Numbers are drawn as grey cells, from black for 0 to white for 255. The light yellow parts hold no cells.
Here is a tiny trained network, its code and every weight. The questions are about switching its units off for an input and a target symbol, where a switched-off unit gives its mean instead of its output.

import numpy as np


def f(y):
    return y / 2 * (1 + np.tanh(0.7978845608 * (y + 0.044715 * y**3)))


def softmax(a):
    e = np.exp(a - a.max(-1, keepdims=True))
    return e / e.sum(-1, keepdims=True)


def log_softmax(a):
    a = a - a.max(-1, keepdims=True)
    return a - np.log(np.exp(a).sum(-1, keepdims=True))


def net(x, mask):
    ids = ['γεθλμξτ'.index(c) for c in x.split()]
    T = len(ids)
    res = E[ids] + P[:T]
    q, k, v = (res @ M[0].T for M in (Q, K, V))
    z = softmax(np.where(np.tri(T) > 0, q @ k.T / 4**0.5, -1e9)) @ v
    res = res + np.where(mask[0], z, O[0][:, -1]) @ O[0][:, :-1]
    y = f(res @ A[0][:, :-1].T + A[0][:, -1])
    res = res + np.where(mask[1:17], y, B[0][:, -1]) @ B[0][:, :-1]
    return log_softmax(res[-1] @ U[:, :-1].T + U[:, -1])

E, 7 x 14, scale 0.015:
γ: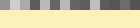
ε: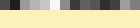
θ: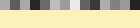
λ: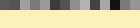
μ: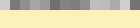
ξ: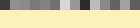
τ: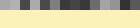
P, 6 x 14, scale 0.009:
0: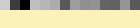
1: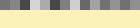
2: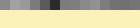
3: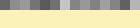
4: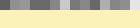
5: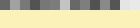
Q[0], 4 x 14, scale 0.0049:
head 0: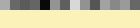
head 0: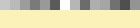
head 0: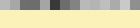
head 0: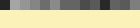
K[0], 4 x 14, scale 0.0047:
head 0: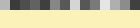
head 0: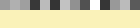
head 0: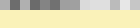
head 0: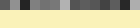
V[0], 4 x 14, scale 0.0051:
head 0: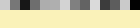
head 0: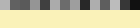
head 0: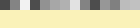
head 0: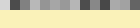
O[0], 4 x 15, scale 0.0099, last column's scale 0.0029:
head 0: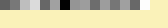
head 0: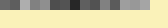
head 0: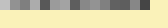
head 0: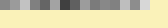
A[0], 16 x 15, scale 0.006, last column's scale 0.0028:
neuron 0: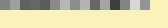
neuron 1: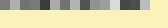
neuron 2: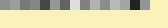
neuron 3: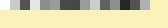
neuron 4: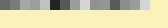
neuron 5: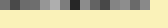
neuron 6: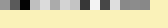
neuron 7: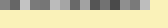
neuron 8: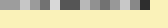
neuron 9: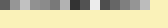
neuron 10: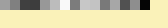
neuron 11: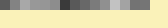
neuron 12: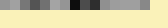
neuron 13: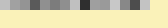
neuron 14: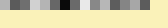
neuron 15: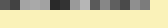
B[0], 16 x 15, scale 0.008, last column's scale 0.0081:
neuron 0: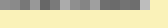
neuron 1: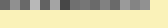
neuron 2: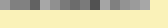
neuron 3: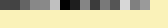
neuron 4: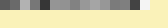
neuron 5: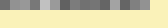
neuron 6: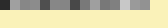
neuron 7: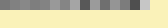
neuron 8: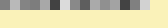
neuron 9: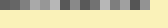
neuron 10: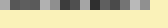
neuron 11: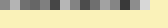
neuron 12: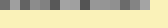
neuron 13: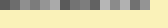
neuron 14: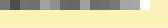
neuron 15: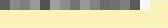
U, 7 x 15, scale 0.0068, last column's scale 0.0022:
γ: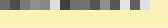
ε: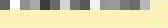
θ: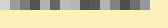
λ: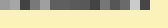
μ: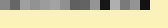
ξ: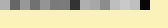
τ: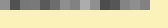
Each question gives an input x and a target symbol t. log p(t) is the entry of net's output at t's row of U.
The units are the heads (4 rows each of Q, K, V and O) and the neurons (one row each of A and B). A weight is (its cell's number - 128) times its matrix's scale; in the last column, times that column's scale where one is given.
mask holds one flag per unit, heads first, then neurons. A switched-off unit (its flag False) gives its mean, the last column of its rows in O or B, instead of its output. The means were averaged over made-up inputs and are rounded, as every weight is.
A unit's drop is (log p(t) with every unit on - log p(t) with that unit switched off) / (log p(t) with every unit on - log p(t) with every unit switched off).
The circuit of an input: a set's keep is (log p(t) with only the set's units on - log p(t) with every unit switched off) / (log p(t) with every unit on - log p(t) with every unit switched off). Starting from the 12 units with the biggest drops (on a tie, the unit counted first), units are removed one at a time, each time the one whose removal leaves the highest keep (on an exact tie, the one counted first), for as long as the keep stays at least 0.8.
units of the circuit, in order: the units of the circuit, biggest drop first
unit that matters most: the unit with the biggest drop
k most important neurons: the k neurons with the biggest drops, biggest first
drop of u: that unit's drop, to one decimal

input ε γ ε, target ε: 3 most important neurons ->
(neuron 8; neuron 11; neuron 3)
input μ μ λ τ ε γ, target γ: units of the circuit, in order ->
(head 0; neuron 3; neuron 9; neuron 11)
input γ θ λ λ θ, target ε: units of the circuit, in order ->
(head 0; neuron 14)
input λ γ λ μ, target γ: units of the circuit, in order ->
(head 0; neuron 3; neuron 13)
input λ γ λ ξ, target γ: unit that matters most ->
neuron 8
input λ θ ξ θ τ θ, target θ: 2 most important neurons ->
(neuron 4; neuron 15)
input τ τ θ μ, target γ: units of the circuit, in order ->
(neuron 3; head 0)
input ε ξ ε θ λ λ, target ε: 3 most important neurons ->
(neuron 0; neuron 14; neuron 3)
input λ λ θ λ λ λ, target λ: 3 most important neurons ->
(neuron 10; neuron 4; neuron 15)
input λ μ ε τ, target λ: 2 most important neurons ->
(neuron 4; neuron 15)
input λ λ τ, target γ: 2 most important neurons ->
(neuron 3; neuron 11)
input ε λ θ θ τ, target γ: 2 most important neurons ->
(neuron 3; neuron 8)
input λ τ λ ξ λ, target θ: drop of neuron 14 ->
0.3
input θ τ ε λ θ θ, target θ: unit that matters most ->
head 0
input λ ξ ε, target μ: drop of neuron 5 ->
0.3
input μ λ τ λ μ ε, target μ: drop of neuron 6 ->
-0.1
